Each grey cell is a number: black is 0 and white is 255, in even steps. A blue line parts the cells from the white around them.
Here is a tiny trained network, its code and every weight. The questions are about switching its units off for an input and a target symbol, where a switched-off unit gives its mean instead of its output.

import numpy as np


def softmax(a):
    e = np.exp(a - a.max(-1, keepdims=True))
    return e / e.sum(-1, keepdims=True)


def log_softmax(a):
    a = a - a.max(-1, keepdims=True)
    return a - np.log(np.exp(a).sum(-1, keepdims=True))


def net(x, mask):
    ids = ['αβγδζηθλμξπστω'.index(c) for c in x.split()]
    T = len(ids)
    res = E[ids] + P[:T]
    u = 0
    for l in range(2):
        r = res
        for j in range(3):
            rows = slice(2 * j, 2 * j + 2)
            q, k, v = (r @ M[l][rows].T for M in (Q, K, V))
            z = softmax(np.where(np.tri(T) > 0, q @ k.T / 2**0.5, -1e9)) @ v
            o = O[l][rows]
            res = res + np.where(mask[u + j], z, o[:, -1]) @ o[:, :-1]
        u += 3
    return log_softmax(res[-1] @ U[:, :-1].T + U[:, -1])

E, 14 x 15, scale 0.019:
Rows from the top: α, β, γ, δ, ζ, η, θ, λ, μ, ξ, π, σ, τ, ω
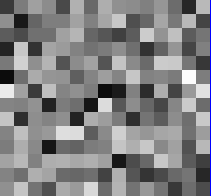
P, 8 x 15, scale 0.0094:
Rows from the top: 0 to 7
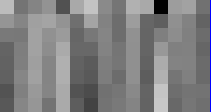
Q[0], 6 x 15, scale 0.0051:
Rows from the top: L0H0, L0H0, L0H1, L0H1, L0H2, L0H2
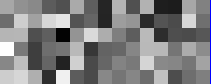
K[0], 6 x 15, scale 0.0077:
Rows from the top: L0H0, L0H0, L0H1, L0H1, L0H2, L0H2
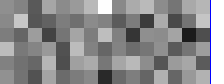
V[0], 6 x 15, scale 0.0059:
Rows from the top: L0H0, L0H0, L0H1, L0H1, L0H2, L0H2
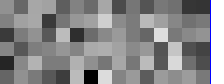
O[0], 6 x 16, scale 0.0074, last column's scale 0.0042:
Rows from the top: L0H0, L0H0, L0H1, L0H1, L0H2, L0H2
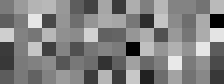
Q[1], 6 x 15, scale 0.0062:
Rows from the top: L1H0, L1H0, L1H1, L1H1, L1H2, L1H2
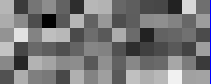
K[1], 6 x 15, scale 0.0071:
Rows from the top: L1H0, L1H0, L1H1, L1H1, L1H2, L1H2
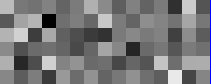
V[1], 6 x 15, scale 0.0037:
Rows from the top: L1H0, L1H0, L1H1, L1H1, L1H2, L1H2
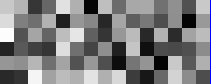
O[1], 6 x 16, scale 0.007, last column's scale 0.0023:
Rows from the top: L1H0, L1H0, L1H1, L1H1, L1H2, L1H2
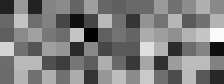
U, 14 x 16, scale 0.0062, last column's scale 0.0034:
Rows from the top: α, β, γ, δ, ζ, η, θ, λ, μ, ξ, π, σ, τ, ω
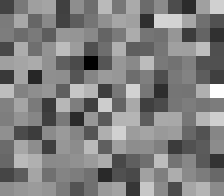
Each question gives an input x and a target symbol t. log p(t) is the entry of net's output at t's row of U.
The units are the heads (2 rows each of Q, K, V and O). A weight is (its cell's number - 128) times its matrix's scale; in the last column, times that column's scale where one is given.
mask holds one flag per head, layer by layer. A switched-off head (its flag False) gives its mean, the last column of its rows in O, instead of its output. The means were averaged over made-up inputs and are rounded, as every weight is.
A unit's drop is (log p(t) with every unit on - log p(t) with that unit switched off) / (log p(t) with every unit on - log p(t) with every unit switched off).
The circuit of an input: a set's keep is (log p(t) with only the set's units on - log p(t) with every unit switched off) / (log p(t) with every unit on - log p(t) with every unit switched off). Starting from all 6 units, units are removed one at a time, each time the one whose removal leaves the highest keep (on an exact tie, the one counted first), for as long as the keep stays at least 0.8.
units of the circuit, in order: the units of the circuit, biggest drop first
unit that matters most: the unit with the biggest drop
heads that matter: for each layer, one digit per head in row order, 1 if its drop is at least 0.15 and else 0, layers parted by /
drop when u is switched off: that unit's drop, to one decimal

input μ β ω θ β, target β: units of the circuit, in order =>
(L1H2, L1H0, L0H1)
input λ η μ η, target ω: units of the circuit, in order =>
(L0H2, L1H1)
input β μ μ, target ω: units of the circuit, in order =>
(L0H2)
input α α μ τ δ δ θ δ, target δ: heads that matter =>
001 / 010
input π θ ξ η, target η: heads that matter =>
101 / 100
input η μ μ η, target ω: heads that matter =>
001 / 001
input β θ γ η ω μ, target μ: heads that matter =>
110 / 101
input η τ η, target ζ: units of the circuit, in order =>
(L1H0, L0H0)
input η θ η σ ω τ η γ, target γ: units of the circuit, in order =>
(L0H1, L1H2, L0H2)
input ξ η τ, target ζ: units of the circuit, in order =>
(L1H0, L1H2)
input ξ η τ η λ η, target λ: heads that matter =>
001 / 000
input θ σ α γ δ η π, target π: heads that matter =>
001 / 001
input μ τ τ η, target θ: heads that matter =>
010 / 100
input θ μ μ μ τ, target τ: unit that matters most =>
L1H2
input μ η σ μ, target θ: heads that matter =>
010 / 110
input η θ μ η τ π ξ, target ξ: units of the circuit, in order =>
(L1H2, L0H2, L0H1)
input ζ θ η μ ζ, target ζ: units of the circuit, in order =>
(L1H1, L0H1)
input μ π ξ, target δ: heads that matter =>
000 / 010
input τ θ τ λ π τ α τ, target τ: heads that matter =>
100 / 011
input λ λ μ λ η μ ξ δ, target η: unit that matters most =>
L1H0
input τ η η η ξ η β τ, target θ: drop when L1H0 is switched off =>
0.1
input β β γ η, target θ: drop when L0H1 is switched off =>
0.9
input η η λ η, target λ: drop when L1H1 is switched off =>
-0.3
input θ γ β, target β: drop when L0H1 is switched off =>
0.3
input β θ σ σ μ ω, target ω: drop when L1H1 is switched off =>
0.4
